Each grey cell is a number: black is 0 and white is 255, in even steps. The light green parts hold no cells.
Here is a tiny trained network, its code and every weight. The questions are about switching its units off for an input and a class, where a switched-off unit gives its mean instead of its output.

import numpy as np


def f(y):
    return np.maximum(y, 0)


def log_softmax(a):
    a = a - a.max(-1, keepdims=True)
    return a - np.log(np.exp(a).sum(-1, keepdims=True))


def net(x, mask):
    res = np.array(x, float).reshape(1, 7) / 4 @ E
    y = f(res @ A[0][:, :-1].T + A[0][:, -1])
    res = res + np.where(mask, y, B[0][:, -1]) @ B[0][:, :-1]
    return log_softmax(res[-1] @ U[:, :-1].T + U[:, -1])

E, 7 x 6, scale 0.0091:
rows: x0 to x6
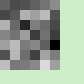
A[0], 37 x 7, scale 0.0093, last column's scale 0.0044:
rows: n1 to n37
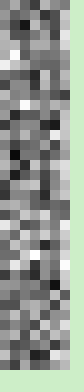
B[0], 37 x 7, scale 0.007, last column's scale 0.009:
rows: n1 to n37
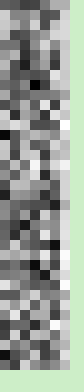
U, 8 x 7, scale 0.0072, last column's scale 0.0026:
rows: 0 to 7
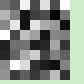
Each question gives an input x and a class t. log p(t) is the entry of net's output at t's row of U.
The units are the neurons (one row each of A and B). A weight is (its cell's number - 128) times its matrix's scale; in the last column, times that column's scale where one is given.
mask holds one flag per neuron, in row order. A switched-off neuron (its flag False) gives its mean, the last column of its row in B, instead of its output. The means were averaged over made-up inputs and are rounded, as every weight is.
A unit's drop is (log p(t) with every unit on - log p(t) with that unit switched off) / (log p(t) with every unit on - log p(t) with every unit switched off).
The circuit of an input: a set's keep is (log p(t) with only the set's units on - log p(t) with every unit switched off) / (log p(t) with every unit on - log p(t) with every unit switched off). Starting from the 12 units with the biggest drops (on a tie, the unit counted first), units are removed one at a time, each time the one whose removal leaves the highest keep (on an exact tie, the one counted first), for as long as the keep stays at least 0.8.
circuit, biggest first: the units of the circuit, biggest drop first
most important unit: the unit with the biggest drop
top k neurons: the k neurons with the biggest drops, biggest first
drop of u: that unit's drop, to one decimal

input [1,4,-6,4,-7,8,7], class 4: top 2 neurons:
[n33, n9]
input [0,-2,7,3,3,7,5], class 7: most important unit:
n8
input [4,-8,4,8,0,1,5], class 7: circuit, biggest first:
[n8, n4]
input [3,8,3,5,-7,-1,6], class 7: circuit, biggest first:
[n8, n12]
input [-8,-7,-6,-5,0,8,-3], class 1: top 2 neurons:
[n27, n6]
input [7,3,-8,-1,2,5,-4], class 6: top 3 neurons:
[n13, n23, n19]
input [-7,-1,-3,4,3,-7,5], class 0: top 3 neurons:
[n11, n24, n26]
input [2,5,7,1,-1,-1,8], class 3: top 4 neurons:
[n3, n12, n27, n16]
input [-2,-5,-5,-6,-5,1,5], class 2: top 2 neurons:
[n34, n17]
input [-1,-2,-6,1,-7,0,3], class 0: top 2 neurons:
[n11, n24]
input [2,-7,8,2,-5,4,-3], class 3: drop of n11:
0.1
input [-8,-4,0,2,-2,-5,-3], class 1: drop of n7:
0.4
